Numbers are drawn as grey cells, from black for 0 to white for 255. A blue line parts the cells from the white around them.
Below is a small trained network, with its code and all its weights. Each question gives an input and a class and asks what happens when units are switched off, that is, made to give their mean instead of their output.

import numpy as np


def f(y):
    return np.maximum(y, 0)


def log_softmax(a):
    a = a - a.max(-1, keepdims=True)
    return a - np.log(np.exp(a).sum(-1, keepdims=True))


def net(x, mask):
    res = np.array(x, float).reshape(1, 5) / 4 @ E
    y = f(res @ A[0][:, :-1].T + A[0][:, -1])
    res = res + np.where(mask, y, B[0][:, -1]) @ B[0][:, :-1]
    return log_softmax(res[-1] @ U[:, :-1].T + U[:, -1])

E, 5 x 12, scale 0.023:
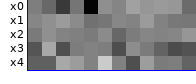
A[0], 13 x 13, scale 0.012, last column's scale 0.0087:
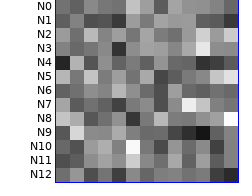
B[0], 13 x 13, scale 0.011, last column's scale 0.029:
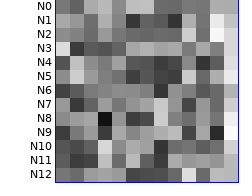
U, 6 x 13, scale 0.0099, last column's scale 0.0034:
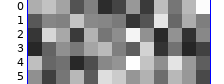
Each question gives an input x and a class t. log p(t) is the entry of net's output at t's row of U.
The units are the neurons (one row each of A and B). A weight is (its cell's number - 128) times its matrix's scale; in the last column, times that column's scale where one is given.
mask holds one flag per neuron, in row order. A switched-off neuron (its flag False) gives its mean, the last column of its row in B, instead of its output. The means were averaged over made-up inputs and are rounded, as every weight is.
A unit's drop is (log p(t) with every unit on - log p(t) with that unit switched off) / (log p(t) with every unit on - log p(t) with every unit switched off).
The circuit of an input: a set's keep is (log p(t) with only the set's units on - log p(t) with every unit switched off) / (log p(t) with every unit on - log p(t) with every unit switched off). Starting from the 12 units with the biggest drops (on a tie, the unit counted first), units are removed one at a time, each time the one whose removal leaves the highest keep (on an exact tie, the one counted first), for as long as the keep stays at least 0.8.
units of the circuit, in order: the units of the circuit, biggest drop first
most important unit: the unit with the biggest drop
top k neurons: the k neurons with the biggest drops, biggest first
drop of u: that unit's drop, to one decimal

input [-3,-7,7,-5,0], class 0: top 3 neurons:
[N10; N11; N5]
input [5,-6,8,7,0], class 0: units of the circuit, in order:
[N10]
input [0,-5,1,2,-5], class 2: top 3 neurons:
[N5; N2; N1]
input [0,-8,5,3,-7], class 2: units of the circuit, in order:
[N5; N2]
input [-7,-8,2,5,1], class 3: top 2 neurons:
[N6; N8]
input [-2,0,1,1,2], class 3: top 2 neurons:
[N1; N2]
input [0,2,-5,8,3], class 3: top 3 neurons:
[N9; N5; N2]
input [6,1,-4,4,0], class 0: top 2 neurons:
[N10; N11]
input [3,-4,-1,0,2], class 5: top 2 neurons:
[N5; N4]
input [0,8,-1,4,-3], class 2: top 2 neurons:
[N5; N2]
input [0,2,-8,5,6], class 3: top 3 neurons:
[N5; N2; N9]
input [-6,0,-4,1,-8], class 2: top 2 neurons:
[N9; N1]
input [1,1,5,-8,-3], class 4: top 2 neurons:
[N3; N7]
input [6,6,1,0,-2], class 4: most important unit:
N3
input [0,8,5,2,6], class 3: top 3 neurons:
[N5; N2; N1]
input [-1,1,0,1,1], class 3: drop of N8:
0.2
